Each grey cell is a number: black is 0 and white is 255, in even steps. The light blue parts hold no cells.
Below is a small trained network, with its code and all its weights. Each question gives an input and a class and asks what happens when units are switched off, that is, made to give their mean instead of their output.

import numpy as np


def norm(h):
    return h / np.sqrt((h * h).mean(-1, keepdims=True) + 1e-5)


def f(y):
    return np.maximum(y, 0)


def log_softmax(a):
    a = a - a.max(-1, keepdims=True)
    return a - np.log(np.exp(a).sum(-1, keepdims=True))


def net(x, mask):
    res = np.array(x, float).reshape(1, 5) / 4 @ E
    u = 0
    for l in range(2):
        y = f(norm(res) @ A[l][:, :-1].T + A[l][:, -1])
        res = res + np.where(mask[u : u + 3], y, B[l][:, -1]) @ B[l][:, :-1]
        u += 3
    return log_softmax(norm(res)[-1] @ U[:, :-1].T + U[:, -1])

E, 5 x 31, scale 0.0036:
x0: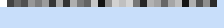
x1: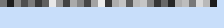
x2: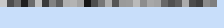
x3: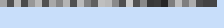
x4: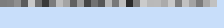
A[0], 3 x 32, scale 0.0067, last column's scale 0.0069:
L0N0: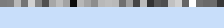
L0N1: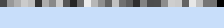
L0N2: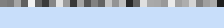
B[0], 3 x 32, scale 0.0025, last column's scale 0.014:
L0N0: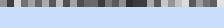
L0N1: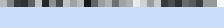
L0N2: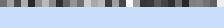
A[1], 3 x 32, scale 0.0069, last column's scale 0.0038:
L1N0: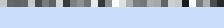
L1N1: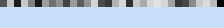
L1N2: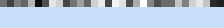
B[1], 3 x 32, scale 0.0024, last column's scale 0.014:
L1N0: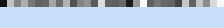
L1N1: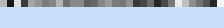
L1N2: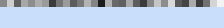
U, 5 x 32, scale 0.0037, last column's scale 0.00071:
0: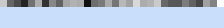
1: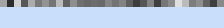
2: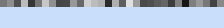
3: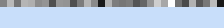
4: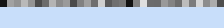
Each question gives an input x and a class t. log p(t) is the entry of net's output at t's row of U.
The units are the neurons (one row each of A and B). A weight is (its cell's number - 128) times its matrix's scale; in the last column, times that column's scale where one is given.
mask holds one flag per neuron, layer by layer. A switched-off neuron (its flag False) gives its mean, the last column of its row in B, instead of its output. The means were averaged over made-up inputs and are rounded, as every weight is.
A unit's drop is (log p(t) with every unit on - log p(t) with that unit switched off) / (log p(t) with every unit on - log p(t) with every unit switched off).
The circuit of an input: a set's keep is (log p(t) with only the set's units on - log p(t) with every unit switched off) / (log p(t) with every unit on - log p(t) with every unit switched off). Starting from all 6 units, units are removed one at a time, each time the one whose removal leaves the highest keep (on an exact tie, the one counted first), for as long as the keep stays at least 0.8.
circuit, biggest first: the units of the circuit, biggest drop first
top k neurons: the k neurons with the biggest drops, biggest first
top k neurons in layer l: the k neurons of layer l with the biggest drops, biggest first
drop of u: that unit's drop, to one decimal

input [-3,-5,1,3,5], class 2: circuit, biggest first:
L0N2
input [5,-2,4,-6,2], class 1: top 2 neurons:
L1N1, L0N1
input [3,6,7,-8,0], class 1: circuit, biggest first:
L1N1, L0N1
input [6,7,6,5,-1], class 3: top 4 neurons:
L1N2, L0N1, L0N2, L1N1
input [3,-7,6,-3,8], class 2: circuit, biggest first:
L0N2, L0N1, L1N2
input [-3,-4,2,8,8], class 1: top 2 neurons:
L0N0, L1N2
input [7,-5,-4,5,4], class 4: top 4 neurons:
L1N0, L1N2, L1N1, L0N0
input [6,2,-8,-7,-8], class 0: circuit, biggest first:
L0N1, L0N2
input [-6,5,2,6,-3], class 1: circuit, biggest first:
L1N0, L0N1
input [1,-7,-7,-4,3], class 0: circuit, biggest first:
L0N1, L1N2
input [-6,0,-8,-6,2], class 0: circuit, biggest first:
L0N1, L1N0
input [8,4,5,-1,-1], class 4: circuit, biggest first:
L1N0, L0N1
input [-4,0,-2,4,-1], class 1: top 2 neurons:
L0N0, L1N0
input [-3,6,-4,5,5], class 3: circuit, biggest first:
L1N2
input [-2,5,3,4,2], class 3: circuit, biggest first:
L1N2, L0N1
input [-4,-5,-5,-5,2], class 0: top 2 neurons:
L0N1, L0N0
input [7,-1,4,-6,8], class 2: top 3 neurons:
L0N2, L0N1, L0N0
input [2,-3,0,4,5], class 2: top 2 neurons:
L0N2, L1N1
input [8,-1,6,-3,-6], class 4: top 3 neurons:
L1N0, L0N1, L0N2
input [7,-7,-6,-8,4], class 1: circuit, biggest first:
L1N1
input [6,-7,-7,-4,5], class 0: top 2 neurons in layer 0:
L0N1, L0N0
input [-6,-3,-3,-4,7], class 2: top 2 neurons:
L0N2, L1N0
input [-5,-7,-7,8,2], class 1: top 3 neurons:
L0N0, L1N2, L1N0
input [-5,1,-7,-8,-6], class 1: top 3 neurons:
L1N1, L0N2, L1N0
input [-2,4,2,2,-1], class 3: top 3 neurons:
L1N2, L0N1, L0N2
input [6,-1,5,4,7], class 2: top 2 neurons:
L0N2, L0N1
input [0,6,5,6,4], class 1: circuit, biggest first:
L0N1
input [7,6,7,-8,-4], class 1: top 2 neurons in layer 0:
L0N1, L0N2
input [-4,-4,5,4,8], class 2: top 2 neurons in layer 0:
L0N2, L0N1
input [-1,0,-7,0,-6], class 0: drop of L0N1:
1.0
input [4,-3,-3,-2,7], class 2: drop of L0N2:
0.9
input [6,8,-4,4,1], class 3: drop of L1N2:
1.1
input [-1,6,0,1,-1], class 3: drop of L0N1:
0.0
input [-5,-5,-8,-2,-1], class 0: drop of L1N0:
0.1
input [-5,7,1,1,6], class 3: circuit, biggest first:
L1N2
